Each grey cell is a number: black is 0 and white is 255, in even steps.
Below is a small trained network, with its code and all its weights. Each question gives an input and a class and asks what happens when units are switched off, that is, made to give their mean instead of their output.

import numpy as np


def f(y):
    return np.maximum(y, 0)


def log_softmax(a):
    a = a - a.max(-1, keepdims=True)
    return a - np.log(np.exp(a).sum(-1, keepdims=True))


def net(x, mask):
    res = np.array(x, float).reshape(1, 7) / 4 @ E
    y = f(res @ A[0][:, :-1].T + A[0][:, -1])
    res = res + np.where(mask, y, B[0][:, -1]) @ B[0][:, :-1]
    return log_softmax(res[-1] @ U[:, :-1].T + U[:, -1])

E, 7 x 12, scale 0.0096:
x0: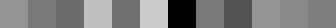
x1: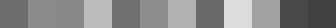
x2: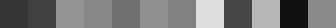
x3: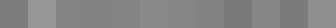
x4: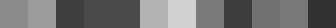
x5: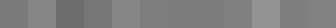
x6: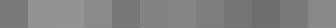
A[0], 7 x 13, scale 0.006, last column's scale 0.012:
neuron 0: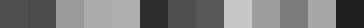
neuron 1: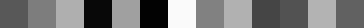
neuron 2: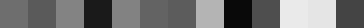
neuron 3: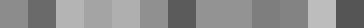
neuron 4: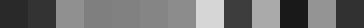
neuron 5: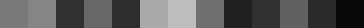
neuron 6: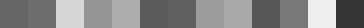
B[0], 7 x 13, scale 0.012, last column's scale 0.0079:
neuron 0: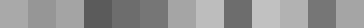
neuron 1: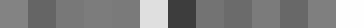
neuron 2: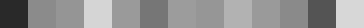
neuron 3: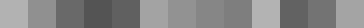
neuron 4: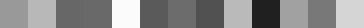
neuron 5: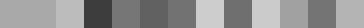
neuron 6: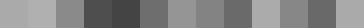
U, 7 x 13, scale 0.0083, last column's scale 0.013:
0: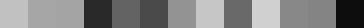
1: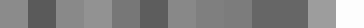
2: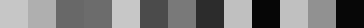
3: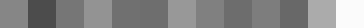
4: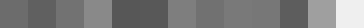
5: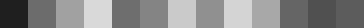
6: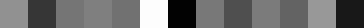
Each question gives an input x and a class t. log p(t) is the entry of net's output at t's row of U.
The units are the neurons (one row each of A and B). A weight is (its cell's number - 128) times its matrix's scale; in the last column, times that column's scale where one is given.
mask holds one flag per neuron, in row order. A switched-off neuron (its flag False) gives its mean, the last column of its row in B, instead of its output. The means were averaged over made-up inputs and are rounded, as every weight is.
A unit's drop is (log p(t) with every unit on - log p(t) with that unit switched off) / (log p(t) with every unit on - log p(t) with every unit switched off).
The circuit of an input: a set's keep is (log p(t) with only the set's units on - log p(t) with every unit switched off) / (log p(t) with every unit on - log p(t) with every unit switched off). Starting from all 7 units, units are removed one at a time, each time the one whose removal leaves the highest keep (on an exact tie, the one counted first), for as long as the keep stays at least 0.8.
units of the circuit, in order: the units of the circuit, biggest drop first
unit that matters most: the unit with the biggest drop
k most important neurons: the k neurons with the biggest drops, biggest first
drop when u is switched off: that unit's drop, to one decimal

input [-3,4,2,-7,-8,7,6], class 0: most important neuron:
(neuron 0)
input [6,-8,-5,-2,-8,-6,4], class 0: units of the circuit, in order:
(neuron 6; neuron 3)
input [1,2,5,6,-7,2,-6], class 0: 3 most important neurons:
(neuron 0; neuron 6; neuron 3)
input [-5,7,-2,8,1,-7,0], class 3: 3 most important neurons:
(neuron 2; neuron 1; neuron 4)
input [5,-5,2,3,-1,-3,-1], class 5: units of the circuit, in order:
(neuron 2; neuron 1)
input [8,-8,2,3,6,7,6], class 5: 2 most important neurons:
(neuron 2; neuron 1)
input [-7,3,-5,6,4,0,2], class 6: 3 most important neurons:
(neuron 1; neuron 4; neuron 2)
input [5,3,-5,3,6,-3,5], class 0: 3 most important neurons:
(neuron 5; neuron 4; neuron 1)
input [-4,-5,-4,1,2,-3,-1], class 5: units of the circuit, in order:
(neuron 2; neuron 4)
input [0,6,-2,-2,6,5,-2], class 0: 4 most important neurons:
(neuron 5; neuron 2; neuron 1; neuron 4)
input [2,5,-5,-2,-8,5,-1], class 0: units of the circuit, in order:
(neuron 0; neuron 6)
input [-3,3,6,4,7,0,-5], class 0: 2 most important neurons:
(neuron 5; neuron 2)
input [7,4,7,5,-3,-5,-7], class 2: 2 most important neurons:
(neuron 4; neuron 1)
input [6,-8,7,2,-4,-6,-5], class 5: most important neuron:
(neuron 2)
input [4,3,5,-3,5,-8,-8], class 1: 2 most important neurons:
(neuron 1; neuron 4)
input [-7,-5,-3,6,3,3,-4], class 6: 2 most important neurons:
(neuron 1; neuron 4)
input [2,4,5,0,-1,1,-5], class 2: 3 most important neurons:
(neuron 4; neuron 2; neuron 1)
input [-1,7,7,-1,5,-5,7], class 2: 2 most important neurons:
(neuron 4; neuron 2)
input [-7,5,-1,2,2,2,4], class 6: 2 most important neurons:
(neuron 1; neuron 2)
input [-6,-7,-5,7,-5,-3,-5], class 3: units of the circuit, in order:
(neuron 4)
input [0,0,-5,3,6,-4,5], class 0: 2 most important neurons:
(neuron 5; neuron 4)
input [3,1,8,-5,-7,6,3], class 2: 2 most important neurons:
(neuron 4; neuron 5)
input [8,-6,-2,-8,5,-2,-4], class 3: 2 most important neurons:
(neuron 1; neuron 2)
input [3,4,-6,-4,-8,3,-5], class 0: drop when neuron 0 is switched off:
0.4
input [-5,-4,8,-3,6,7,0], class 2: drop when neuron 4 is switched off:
1.2
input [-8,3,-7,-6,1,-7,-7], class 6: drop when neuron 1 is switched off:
0.7
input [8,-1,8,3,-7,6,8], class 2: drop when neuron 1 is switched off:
0.1
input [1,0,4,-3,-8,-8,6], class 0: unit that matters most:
neuron 6
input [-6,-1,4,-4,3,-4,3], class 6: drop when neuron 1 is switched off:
0.9
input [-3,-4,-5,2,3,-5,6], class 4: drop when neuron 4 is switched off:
1.0
